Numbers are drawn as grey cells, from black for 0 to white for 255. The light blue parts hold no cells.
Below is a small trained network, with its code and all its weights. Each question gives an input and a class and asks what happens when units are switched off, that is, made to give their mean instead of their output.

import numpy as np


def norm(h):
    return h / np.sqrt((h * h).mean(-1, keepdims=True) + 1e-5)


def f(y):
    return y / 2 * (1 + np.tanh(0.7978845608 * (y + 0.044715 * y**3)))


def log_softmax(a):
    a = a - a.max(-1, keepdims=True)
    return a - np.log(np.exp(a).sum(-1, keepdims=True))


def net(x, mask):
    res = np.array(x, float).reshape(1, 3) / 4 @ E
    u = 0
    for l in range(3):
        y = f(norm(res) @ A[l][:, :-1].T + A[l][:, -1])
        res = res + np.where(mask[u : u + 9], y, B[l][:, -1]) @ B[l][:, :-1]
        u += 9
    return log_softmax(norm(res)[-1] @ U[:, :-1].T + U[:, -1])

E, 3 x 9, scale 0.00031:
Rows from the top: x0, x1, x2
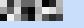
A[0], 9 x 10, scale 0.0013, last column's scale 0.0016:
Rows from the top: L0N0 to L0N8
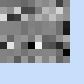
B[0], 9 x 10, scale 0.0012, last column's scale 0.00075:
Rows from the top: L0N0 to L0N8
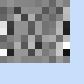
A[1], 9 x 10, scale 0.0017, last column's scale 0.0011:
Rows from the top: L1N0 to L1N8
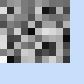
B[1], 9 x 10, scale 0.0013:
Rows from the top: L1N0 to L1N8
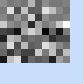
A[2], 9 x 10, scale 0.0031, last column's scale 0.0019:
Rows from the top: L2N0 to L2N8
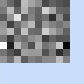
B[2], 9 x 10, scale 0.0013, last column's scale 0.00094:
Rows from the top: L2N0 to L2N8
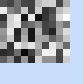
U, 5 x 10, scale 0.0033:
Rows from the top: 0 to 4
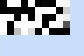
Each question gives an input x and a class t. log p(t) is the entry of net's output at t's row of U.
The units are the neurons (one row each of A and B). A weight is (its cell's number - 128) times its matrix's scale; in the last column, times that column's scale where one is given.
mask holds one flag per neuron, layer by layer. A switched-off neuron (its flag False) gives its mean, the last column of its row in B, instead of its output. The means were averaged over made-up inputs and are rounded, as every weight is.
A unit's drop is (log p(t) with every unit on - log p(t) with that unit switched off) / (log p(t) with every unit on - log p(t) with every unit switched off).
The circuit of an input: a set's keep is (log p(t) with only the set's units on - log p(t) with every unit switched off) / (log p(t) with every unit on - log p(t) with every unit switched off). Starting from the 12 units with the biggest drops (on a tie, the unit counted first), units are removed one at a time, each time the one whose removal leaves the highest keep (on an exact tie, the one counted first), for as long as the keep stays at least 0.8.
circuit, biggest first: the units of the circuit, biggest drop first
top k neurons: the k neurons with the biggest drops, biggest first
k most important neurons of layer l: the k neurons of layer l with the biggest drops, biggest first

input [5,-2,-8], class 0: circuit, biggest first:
[L1N8]
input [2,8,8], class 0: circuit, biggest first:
[L0N6, L2N2]
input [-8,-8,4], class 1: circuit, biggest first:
[L2N7, L1N8]
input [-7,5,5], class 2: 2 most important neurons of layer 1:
[L1N8, L1N7]
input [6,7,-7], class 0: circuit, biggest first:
[L1N8, L2N2]
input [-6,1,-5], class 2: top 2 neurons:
[L0N6, L1N3]
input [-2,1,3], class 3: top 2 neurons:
[L2N6, L1N8]
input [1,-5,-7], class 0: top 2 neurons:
[L1N8, L1N4]
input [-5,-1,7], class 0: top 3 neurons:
[L1N1, L1N6, L0N6]
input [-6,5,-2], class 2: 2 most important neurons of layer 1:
[L1N7, L1N3]
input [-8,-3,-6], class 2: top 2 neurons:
[L0N6, L1N3]
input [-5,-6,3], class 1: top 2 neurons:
[L1N1, L1N6]
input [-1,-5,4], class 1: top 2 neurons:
[L1N8, L1N7]
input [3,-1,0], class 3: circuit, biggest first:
[L2N6]
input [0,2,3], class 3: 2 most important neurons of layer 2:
[L2N6, L2N8]
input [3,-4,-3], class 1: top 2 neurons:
[L1N7, L0N6]
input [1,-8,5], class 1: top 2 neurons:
[L1N8, L1N7]
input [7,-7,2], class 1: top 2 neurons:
[L1N7, L1N3]
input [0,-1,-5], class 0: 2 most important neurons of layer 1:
[L1N8, L1N5]
